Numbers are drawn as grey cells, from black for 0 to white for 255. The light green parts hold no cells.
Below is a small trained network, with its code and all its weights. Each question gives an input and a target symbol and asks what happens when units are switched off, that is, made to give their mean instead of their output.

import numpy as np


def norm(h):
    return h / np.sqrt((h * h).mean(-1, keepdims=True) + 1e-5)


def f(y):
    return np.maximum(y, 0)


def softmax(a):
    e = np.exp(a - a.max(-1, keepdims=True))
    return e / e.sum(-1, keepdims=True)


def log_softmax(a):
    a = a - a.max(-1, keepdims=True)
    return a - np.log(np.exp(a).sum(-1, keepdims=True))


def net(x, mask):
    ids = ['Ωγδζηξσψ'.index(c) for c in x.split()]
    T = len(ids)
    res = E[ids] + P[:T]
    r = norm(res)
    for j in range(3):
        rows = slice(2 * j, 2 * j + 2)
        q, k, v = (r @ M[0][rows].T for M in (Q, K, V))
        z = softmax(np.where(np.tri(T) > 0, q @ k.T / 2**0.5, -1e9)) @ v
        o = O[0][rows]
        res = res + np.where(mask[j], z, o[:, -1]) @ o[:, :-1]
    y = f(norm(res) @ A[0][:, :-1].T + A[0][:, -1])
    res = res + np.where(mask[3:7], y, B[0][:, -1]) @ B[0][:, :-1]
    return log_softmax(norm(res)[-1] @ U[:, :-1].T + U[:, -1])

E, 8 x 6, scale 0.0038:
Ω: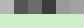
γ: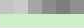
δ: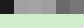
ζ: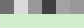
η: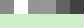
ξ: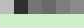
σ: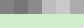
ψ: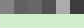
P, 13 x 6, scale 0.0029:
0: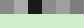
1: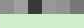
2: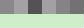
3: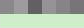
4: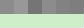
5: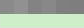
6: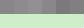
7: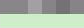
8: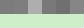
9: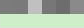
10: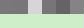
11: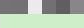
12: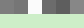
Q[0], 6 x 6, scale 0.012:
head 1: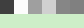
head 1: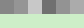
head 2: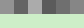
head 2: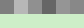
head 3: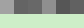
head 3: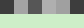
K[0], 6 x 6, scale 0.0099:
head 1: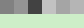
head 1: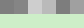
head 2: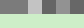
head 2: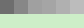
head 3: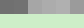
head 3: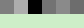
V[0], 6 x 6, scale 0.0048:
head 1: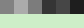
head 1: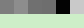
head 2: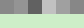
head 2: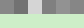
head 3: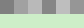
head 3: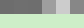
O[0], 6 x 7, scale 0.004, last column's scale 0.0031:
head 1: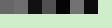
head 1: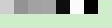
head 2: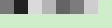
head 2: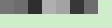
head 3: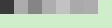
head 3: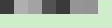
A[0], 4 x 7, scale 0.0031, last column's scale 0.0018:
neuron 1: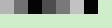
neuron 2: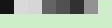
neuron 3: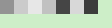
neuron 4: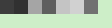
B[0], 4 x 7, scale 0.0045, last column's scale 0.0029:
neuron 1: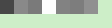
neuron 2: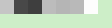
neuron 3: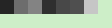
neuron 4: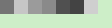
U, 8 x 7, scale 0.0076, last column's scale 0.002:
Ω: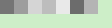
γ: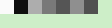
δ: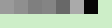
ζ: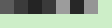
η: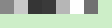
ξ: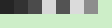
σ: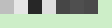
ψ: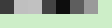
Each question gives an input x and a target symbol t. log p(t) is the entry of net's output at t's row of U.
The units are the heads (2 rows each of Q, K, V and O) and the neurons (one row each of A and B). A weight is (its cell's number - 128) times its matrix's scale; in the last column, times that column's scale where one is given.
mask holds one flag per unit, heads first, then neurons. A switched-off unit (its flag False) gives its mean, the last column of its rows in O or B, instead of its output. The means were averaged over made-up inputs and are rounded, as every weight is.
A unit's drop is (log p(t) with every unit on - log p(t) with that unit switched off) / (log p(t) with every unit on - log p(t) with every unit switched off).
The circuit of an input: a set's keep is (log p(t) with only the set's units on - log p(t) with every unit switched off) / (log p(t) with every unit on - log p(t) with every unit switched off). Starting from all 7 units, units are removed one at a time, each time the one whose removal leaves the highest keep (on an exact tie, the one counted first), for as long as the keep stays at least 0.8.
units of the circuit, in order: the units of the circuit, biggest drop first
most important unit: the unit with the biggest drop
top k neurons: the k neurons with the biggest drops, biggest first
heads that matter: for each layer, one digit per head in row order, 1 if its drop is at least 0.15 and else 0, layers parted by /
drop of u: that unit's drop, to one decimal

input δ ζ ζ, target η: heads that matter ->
100
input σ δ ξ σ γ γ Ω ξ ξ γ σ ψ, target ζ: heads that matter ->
100
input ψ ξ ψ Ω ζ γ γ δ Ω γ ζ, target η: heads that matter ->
110
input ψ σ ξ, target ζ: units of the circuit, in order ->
head 1
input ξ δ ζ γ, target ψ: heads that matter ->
100
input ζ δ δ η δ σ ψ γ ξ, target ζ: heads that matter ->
110
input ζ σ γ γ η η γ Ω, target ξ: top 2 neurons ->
neuron 1; neuron 2
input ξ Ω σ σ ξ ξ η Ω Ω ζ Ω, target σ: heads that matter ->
110
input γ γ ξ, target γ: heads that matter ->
100
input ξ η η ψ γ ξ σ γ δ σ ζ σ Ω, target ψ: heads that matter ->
101
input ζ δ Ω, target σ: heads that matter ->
100
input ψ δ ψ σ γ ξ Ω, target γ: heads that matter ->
101
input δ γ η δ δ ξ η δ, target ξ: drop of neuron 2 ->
0.6
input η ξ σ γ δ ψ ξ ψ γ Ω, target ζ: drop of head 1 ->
0.9
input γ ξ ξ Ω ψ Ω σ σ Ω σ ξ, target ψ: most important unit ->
head 1
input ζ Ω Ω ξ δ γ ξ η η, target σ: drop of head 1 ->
0.8
